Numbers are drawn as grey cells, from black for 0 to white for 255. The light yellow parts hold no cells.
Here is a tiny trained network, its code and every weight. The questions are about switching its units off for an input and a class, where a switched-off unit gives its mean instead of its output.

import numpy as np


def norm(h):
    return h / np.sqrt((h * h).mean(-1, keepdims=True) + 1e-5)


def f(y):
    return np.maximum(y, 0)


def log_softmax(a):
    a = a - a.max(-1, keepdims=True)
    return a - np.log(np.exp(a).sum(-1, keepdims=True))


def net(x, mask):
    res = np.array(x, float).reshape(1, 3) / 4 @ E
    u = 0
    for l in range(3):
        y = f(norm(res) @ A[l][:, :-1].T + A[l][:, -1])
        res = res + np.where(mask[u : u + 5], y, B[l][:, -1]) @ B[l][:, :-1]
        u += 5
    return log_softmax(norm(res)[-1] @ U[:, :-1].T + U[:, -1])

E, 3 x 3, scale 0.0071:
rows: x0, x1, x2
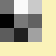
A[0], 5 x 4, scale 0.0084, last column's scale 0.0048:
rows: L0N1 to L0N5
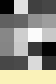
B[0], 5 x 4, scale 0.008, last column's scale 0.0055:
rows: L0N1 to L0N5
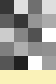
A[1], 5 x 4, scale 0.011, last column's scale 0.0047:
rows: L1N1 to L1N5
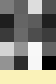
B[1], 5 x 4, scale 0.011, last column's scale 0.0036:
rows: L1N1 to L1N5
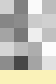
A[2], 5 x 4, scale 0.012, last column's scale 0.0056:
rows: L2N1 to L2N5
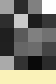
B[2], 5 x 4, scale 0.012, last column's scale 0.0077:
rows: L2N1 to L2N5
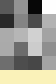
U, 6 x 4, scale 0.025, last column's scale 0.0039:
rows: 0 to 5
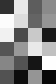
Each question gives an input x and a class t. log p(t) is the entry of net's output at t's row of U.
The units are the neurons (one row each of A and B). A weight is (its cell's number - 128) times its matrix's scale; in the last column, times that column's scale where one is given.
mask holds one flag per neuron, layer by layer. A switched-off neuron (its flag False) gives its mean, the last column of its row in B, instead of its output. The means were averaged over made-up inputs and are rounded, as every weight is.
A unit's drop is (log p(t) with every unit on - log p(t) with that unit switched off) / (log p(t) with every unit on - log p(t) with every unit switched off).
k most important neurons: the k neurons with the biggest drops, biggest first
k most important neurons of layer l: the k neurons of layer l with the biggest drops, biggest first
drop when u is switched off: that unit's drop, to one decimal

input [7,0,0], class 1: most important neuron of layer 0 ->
L0N3
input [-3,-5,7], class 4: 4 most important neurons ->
L2N1; L1N3; L1N2; L2N3
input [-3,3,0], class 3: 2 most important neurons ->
L0N3; L1N2
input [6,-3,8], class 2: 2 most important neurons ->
L0N5; L1N5
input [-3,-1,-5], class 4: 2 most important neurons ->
L1N4; L0N1
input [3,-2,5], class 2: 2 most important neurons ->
L0N5; L1N5
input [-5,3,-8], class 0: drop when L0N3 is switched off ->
0.1
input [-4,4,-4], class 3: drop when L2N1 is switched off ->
0.2
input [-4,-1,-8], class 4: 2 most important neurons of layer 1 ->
L1N4; L1N1
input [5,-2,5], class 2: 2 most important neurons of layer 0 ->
L0N5; L0N1
